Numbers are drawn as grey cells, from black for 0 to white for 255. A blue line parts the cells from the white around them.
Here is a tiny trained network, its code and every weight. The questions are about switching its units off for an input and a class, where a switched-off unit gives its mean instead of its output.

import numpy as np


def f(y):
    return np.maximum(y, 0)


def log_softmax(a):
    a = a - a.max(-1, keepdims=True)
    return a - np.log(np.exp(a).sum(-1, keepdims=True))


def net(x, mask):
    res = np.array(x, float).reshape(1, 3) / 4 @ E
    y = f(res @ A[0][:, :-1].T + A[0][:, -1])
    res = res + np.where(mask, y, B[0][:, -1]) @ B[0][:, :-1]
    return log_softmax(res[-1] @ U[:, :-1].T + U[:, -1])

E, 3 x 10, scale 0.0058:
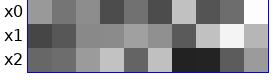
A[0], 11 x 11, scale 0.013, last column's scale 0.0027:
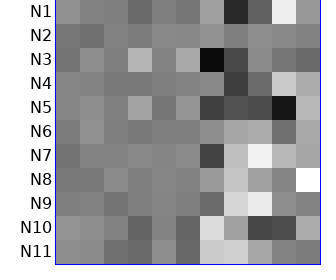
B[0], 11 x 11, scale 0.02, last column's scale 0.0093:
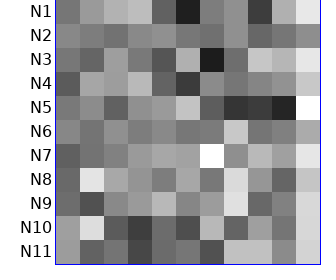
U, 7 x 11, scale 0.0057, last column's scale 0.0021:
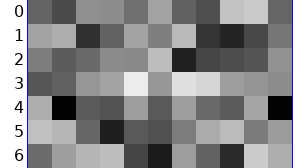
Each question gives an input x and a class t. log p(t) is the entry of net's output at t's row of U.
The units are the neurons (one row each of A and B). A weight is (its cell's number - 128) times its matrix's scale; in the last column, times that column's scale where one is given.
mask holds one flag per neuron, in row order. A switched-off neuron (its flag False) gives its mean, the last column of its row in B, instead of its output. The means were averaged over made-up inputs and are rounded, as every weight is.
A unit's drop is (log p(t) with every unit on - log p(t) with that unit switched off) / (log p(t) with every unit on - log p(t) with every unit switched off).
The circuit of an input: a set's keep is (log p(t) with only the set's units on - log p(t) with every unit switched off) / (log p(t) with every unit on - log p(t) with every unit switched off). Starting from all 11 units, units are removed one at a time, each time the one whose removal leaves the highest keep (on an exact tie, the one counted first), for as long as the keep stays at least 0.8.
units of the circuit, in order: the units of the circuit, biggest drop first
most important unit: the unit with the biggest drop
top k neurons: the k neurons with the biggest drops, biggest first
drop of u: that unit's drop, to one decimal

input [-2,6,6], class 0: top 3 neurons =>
[N3; N8; N6]
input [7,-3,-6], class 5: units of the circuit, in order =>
[N10]
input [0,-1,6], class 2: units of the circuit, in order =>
[N5; N7]
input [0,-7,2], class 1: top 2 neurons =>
[N5; N3]
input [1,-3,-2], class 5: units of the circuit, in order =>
[N10; N7]
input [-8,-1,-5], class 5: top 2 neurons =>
[N7; N10]
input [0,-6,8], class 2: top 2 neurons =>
[N5; N3]
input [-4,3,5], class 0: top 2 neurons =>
[N3; N7]
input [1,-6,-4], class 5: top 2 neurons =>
[N5; N10]
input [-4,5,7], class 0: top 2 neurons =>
[N3; N7]
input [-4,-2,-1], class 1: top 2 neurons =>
[N3; N11]
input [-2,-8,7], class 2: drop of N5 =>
0.2
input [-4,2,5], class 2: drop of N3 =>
-0.1
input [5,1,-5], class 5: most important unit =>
N11
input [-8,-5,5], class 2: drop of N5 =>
0.1
